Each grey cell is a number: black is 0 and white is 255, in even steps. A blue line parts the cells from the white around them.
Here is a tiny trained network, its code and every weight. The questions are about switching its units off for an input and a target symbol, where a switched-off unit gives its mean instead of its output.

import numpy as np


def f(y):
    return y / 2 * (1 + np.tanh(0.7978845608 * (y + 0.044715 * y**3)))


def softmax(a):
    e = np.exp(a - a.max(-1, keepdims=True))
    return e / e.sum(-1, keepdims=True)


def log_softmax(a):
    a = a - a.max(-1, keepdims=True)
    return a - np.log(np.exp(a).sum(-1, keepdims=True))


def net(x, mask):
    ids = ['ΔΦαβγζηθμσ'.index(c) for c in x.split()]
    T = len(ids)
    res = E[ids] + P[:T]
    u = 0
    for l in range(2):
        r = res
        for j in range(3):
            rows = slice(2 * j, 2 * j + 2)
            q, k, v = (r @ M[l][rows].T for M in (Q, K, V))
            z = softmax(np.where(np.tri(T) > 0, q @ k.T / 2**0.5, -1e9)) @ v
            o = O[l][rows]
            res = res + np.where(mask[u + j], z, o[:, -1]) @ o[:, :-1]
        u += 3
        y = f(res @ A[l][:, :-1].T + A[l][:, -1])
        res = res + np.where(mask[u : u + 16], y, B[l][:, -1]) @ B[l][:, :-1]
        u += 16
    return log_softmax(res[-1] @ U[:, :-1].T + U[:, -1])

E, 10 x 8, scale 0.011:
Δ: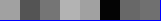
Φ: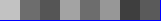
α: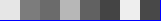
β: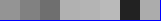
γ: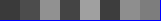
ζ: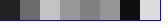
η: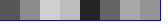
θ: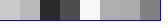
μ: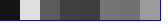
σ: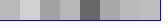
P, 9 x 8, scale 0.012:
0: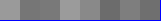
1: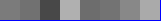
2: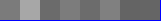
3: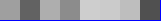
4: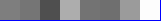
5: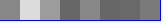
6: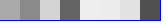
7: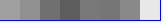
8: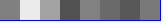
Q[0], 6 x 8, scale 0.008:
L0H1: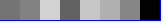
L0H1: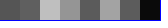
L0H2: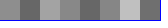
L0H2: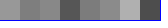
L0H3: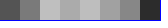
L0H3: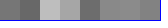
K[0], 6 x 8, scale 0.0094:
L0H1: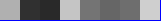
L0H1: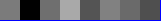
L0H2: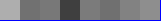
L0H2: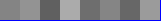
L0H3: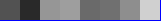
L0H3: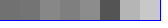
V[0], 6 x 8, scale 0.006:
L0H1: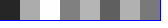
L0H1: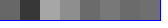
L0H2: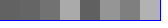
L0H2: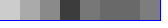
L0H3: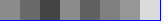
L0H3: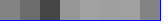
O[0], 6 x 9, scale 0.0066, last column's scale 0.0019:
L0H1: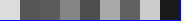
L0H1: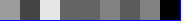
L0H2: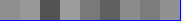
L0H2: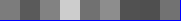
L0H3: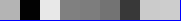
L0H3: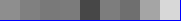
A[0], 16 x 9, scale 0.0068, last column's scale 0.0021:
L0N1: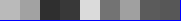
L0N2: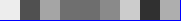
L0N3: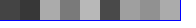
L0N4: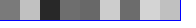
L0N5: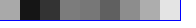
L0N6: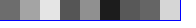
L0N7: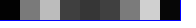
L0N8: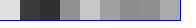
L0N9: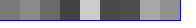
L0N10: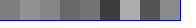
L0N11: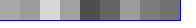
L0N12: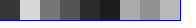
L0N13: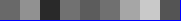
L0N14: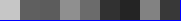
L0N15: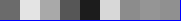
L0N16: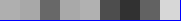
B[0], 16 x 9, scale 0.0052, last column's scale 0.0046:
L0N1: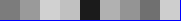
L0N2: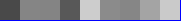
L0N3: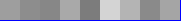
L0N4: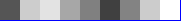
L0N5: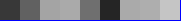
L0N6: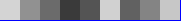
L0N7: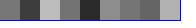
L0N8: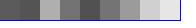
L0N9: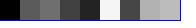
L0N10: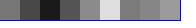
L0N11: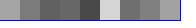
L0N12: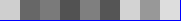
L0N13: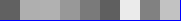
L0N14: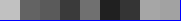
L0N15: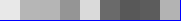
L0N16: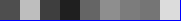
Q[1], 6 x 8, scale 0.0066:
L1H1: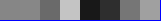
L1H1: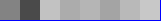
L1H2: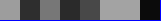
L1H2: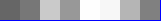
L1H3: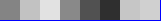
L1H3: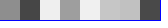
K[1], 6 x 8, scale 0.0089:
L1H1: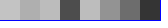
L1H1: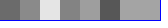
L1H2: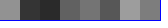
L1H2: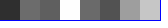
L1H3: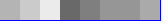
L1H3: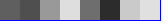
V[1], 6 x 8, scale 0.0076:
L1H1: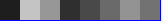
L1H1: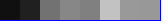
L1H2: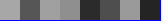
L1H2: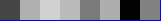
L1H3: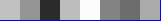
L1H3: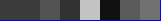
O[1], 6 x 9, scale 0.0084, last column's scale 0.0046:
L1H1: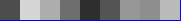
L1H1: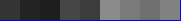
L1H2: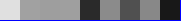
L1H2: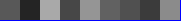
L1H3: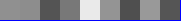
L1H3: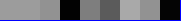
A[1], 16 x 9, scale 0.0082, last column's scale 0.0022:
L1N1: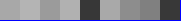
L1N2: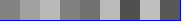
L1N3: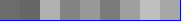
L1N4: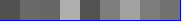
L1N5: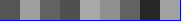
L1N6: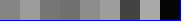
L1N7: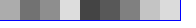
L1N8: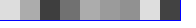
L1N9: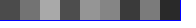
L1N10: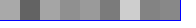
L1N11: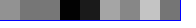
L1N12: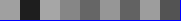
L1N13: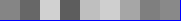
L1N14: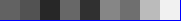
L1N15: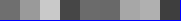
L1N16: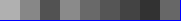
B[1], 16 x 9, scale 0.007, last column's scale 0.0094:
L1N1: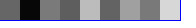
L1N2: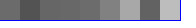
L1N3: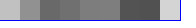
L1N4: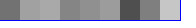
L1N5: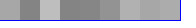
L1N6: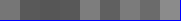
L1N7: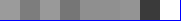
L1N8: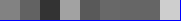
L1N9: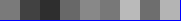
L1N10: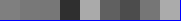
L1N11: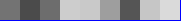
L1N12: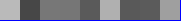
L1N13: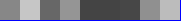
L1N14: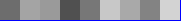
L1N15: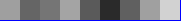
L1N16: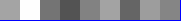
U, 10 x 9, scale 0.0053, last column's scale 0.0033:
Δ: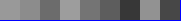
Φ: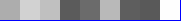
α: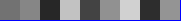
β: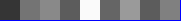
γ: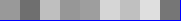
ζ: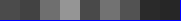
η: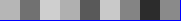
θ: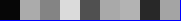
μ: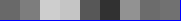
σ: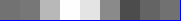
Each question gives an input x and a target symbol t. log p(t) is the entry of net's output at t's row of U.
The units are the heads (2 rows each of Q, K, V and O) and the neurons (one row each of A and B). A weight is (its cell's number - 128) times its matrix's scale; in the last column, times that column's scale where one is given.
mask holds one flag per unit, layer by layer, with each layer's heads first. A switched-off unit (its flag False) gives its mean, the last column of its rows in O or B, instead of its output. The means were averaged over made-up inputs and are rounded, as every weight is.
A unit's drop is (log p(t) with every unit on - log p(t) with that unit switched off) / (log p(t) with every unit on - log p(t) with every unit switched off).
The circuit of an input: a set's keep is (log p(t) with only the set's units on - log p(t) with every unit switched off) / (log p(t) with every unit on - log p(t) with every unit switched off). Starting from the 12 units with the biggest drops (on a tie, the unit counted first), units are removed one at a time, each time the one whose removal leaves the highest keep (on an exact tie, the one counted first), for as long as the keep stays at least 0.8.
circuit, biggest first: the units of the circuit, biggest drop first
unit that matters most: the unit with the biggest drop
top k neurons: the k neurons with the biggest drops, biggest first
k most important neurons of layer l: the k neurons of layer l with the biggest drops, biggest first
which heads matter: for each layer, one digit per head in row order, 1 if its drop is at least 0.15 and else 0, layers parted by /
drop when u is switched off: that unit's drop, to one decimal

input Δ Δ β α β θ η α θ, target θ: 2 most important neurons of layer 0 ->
[L0N1, L0N9]
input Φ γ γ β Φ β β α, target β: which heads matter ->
000 / 010
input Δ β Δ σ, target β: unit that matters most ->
L1H2
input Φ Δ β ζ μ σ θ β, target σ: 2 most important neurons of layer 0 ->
[L0N15, L0N4]
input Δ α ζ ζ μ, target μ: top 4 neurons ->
[L0N4, L0N13, L0N15, L1N15]
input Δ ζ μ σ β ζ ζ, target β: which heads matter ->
000 / 011
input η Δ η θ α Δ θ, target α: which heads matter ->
000 / 010
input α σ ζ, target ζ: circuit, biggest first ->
[L1H2, L1N9, L0N7]
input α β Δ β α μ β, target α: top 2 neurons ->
[L0N5, L1N8]
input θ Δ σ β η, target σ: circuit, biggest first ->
[L1H3, L0N15, L1H1, L0N9]
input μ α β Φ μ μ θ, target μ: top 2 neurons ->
[L0N4, L1N15]
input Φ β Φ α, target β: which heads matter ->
000 / 011
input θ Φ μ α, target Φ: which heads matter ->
100 / 001
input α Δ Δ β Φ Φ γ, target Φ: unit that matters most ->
L1N13
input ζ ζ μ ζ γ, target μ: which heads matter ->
010 / 100
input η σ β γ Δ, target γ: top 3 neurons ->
[L1N14, L0N14, L1N11]
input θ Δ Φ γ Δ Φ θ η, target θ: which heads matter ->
100 / 111
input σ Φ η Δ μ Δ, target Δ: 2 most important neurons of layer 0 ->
[L0N14, L0N16]
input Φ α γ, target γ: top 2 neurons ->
[L1N11, L0N15]
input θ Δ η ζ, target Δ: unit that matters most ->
L1H3
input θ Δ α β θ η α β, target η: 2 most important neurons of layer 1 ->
[L1N7, L1N12]
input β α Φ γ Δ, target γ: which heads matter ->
100 / 100
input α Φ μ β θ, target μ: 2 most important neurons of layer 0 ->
[L0N15, L0N4]
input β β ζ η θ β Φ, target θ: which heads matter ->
000 / 101
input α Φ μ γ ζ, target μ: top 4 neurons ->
[L0N15, L0N4, L0N13, L1N15]
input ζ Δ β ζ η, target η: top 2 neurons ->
[L1N12, L0N16]
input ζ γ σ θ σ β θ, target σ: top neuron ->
[L0N4]
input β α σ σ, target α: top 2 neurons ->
[L1N8, L0N5]
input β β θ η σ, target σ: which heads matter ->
000 / 001
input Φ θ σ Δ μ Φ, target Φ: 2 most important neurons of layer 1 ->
[L1N16, L1N11]
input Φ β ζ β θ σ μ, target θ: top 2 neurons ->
[L0N1, L0N8]
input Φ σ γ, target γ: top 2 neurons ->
[L1N11, L0N4]
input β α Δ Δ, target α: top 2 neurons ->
[L1N8, L0N4]
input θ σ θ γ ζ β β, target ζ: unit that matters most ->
L1H2
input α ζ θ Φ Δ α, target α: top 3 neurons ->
[L1N8, L0N4, L0N10]
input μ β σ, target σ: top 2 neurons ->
[L0N15, L0N9]
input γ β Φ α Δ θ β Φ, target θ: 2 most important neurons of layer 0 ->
[L0N1, L0N15]
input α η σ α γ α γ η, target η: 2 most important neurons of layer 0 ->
[L0N15, L0N16]
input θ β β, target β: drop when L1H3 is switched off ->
0.2
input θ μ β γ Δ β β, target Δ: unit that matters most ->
L1H3
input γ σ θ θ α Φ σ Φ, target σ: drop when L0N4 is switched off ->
0.2
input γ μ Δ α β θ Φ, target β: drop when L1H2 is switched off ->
0.8
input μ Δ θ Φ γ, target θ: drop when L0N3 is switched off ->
-0.1
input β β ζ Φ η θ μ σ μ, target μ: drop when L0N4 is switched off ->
0.2
